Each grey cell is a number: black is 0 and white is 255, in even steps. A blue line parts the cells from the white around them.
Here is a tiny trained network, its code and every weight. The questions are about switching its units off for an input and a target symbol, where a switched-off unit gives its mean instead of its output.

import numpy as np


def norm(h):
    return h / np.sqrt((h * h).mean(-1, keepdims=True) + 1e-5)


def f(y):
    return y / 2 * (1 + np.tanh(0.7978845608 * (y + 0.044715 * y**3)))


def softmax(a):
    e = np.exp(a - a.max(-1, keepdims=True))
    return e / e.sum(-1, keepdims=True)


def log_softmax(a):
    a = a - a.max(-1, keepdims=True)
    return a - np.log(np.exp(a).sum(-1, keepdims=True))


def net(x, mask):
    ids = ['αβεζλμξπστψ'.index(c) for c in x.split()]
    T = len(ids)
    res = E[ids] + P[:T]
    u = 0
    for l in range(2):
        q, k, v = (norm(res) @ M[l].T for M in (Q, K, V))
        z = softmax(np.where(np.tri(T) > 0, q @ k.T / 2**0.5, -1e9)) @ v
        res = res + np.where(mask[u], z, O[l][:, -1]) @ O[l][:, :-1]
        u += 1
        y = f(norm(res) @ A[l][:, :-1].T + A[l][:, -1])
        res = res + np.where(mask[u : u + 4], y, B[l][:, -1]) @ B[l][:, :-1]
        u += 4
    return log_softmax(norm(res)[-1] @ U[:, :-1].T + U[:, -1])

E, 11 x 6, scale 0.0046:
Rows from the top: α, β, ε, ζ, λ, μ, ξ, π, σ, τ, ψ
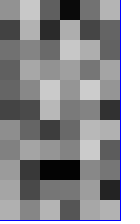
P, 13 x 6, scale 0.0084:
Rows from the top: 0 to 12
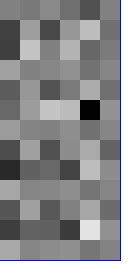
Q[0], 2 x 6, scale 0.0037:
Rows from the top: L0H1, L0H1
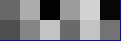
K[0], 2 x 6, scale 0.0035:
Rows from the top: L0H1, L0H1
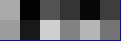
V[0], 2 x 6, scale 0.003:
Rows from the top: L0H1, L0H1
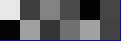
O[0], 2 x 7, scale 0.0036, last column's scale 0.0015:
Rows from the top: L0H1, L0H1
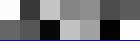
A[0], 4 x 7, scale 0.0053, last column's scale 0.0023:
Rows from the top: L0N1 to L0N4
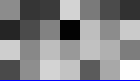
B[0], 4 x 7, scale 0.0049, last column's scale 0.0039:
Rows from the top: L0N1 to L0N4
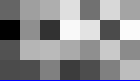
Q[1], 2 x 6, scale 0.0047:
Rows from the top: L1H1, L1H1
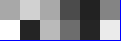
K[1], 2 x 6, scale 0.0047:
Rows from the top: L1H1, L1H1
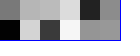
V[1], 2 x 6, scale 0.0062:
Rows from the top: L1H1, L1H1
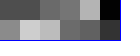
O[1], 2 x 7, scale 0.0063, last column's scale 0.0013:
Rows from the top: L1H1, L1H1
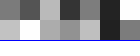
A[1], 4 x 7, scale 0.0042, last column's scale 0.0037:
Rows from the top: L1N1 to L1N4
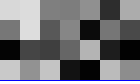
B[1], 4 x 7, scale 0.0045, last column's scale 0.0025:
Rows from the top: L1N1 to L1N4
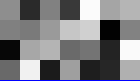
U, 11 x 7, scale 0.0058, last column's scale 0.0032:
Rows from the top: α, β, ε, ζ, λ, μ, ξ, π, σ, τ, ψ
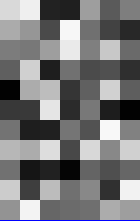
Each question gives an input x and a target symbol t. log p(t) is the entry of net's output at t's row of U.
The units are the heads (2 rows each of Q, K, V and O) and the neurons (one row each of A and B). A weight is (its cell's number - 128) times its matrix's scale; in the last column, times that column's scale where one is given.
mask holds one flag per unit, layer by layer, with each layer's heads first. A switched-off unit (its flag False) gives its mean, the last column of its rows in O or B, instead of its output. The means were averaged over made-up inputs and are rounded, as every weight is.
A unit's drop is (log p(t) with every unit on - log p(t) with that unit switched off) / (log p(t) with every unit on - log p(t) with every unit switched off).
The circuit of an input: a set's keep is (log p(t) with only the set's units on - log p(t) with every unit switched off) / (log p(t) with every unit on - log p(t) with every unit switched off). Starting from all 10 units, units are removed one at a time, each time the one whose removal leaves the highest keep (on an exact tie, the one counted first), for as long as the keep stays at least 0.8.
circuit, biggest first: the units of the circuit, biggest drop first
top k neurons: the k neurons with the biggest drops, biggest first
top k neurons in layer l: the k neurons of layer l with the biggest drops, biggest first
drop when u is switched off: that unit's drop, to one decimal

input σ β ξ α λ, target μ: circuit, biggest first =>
[L0H1; L1H1]
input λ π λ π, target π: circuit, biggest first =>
[L0N2; L1N1; L0N3]
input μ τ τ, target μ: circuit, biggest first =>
[L1H1]
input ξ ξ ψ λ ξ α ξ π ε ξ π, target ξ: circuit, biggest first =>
[L1H1; L0H1]
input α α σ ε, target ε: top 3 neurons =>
[L0N1; L0N2; L1N4]
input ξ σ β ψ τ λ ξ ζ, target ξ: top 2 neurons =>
[L0N3; L0N2]
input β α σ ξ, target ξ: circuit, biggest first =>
[L0N2; L1H1; L0N1; L0H1]
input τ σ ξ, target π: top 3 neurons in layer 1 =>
[L1N1; L1N4; L1N3]
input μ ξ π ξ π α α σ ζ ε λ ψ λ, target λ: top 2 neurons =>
[L0N3; L0N2]
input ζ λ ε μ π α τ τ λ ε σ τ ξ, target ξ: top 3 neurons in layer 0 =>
[L0N2; L0N1; L0N4]
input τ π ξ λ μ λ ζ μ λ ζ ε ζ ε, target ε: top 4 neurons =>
[L0N1; L0N2; L1N3; L1N4]
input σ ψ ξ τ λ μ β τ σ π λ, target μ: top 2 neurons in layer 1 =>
[L1N3; L1N4]
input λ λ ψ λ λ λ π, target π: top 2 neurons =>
[L0N2; L0N1]
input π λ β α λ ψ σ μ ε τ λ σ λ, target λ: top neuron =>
[L0N3]
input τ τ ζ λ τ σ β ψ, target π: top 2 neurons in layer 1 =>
[L1N1; L1N4]
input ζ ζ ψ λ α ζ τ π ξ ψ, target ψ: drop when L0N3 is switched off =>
0.5
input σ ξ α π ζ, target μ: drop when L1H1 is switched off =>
0.6
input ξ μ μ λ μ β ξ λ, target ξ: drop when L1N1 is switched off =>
0.0
